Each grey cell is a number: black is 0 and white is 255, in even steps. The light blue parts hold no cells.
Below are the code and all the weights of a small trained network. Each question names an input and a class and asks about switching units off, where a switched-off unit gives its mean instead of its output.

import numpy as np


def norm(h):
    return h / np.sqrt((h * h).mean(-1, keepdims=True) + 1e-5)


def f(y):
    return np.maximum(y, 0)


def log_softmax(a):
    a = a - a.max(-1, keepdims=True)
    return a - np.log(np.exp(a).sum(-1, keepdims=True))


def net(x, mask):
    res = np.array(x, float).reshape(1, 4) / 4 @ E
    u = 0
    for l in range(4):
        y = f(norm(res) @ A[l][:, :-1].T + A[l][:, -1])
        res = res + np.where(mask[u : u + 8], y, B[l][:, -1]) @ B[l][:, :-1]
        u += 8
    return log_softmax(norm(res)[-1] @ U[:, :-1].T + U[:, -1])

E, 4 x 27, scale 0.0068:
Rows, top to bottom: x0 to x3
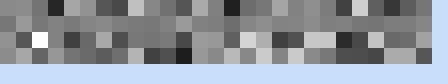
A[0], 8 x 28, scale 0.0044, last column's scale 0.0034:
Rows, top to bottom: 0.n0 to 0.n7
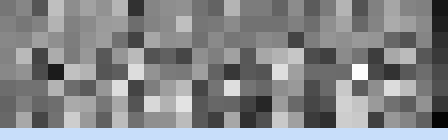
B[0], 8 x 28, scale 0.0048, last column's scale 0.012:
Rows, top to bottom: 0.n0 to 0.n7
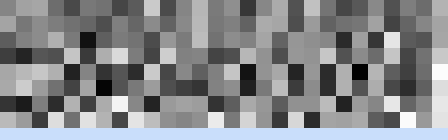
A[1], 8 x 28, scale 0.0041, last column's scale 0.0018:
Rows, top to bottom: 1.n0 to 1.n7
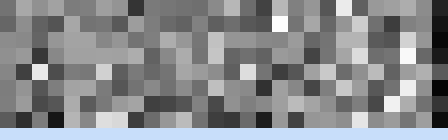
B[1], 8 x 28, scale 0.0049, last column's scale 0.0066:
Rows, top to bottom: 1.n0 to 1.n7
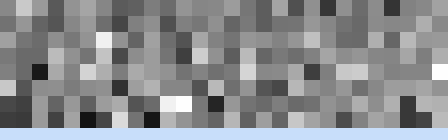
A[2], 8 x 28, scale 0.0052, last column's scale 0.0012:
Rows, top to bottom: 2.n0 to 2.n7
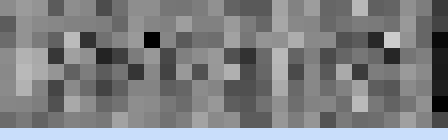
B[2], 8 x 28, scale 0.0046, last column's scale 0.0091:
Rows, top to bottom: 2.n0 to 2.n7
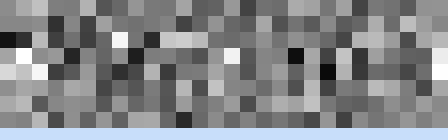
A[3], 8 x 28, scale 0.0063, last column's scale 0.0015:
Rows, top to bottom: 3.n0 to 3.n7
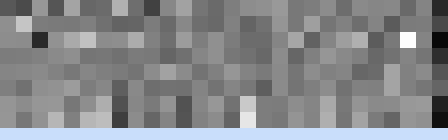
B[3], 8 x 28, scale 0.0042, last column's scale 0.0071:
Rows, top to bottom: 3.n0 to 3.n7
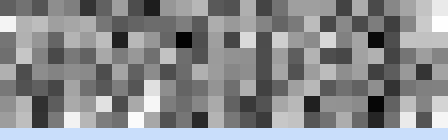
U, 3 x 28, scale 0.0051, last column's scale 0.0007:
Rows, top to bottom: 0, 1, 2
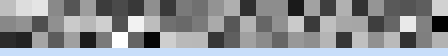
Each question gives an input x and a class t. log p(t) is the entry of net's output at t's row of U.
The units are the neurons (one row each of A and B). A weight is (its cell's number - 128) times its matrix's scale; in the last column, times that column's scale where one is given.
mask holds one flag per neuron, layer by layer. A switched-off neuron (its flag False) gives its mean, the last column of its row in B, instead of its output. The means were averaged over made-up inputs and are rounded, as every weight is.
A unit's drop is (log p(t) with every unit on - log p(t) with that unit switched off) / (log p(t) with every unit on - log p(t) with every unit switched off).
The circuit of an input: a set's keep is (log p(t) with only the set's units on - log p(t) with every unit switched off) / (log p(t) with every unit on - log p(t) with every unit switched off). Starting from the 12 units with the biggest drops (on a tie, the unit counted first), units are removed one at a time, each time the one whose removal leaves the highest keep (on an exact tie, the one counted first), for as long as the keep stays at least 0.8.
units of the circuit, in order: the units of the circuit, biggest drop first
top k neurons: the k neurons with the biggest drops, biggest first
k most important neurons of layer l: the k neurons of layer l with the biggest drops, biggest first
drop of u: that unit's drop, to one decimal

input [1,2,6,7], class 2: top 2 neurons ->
0.n7, 2.n2
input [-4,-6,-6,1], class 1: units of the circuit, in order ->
0.n7
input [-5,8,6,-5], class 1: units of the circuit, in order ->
0.n4, 1.n4
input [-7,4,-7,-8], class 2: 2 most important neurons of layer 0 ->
0.n6, 0.n4
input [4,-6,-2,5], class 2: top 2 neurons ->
0.n3, 0.n5
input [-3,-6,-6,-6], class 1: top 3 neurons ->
0.n7, 0.n3, 0.n6
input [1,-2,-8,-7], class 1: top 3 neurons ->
0.n7, 0.n6, 0.n3
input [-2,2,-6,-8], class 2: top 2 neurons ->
0.n6, 1.n7
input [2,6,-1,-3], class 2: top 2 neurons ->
0.n6, 0.n5
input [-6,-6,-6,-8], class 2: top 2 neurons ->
0.n6, 0.n4
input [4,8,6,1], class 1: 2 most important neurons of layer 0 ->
0.n4, 0.n5
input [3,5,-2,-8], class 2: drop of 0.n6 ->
1.6
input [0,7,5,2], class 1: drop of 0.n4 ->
1.0
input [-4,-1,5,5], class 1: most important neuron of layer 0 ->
0.n4
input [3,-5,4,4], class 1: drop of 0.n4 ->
1.4
